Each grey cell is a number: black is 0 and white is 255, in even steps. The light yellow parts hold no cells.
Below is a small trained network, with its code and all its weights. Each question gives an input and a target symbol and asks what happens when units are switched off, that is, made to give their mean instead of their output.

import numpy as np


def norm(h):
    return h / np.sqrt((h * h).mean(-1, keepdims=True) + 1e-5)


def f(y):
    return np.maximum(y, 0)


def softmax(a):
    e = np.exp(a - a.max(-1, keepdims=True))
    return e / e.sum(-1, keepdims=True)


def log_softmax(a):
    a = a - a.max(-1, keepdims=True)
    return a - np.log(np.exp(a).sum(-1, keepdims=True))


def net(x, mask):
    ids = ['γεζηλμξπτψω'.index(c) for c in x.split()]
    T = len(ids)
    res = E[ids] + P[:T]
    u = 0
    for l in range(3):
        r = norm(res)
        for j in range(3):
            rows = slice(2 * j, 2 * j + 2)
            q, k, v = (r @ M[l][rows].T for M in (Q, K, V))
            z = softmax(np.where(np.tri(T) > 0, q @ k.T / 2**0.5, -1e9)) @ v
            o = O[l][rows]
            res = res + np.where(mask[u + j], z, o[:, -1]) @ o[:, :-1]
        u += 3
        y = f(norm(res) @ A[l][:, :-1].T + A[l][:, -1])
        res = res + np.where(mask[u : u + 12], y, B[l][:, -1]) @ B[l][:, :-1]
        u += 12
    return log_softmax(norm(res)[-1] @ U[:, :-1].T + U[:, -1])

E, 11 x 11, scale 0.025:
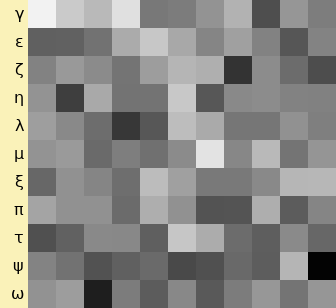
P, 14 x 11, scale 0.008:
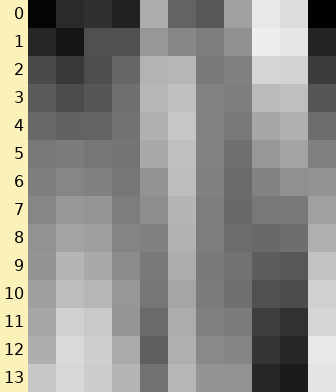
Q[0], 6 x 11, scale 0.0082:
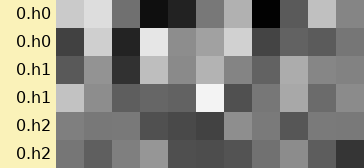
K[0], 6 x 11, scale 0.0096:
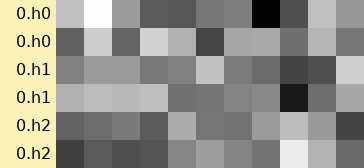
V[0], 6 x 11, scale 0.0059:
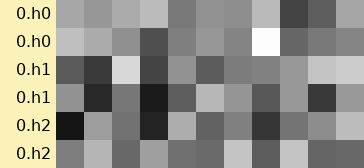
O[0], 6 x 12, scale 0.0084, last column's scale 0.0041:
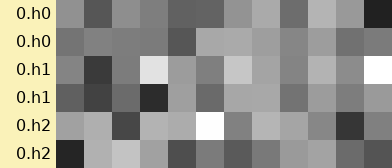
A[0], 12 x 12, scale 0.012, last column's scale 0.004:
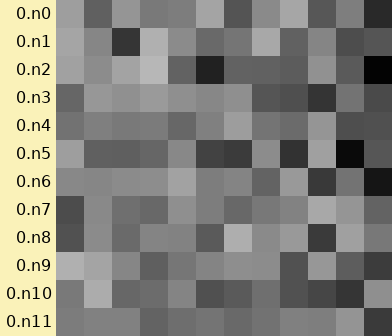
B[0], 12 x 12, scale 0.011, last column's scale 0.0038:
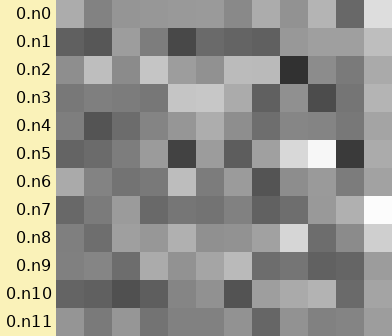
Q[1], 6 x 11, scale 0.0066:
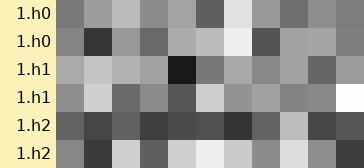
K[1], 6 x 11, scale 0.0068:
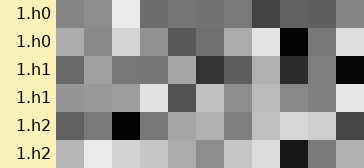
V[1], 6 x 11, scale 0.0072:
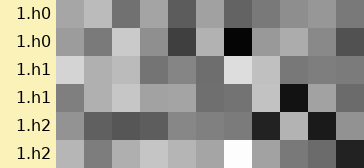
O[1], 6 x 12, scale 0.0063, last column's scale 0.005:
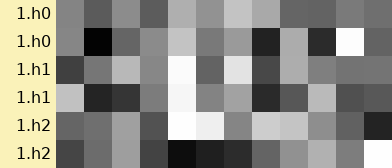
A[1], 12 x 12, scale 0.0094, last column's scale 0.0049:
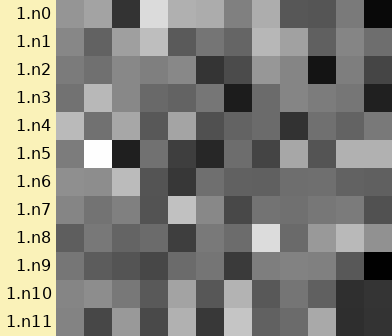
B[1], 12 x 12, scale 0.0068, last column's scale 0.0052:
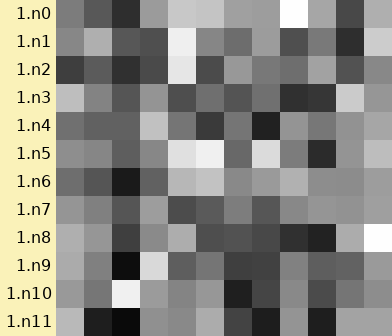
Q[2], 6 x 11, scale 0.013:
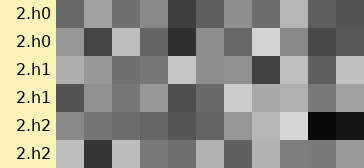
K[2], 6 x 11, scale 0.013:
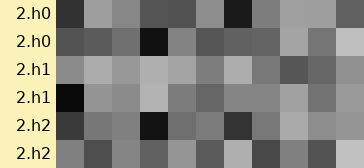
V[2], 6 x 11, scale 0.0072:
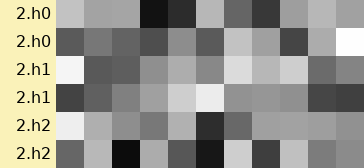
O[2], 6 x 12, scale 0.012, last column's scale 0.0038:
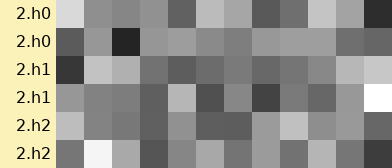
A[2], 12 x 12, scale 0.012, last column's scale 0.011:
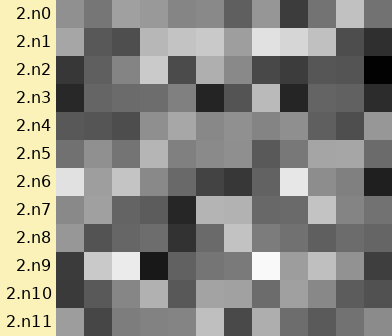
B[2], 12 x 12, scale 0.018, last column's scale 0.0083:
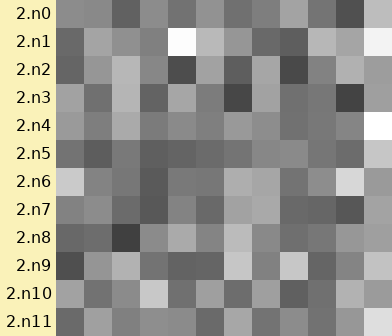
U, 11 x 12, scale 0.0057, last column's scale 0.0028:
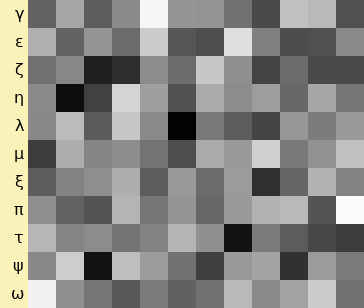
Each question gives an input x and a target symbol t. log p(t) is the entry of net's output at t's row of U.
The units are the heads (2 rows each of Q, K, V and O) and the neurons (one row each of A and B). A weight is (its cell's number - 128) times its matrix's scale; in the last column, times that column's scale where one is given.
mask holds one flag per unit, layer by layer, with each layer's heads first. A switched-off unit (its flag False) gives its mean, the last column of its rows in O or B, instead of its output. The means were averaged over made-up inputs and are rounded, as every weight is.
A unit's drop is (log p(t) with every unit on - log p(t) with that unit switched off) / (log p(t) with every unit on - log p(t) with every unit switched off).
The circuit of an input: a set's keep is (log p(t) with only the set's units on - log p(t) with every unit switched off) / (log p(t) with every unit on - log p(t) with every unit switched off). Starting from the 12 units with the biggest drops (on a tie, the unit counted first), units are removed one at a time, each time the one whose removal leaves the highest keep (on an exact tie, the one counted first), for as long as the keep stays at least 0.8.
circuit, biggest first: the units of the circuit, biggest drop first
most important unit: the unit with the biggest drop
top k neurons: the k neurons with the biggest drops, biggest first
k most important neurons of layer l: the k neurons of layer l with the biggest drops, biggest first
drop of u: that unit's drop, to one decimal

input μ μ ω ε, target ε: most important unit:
1.h1
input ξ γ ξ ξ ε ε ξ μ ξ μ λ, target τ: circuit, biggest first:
[1.h1, 0.h1, 2.n1]
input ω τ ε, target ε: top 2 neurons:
[2.n3, 1.n1]
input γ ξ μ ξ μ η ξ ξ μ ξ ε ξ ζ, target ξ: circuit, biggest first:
[2.n2, 1.h2, 2.h1]
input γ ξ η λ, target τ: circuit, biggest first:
[0.h1, 1.h1, 2.n1]
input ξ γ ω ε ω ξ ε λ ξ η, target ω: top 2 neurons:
[2.n6, 0.n0]
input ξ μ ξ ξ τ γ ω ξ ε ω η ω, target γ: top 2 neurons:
[2.n1, 0.n2]
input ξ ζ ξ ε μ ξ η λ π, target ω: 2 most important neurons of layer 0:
[0.n6, 0.n0]
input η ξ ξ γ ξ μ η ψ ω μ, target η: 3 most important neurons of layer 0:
[0.n8, 0.n2, 0.n7]
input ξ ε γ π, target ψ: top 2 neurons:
[1.n5, 0.n2]
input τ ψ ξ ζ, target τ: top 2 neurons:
[2.n1, 1.n10]
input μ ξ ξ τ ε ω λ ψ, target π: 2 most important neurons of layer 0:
[0.n5, 0.n1]
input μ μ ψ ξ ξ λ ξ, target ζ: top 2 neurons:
[0.n9, 2.n7]
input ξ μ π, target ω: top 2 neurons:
[2.n6, 0.n0]
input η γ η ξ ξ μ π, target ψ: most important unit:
1.n5
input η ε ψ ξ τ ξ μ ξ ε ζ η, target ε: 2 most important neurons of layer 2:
[2.n3, 2.n1]
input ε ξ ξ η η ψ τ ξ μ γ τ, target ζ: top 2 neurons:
[2.n7, 1.n6]
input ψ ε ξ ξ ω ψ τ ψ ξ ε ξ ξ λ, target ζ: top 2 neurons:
[2.n7, 2.n1]
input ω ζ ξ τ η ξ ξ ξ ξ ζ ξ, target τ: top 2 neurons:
[2.n0, 2.n1]
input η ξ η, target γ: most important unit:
2.h0
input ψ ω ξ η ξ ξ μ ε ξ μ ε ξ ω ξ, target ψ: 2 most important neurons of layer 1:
[1.n8, 1.n5]
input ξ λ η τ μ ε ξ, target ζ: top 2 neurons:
[2.n7, 0.n7]
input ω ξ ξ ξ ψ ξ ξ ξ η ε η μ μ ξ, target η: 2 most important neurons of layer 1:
[1.n8, 1.n1]
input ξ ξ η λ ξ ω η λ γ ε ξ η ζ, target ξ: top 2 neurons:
[2.n2, 0.n3]
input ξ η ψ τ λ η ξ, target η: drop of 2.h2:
0.6
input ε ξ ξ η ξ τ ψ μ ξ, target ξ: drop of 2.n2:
0.2
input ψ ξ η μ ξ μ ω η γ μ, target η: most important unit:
1.n11
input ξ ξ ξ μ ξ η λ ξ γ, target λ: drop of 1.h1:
0.2
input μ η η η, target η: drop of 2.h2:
0.2
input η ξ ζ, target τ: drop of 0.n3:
0.1
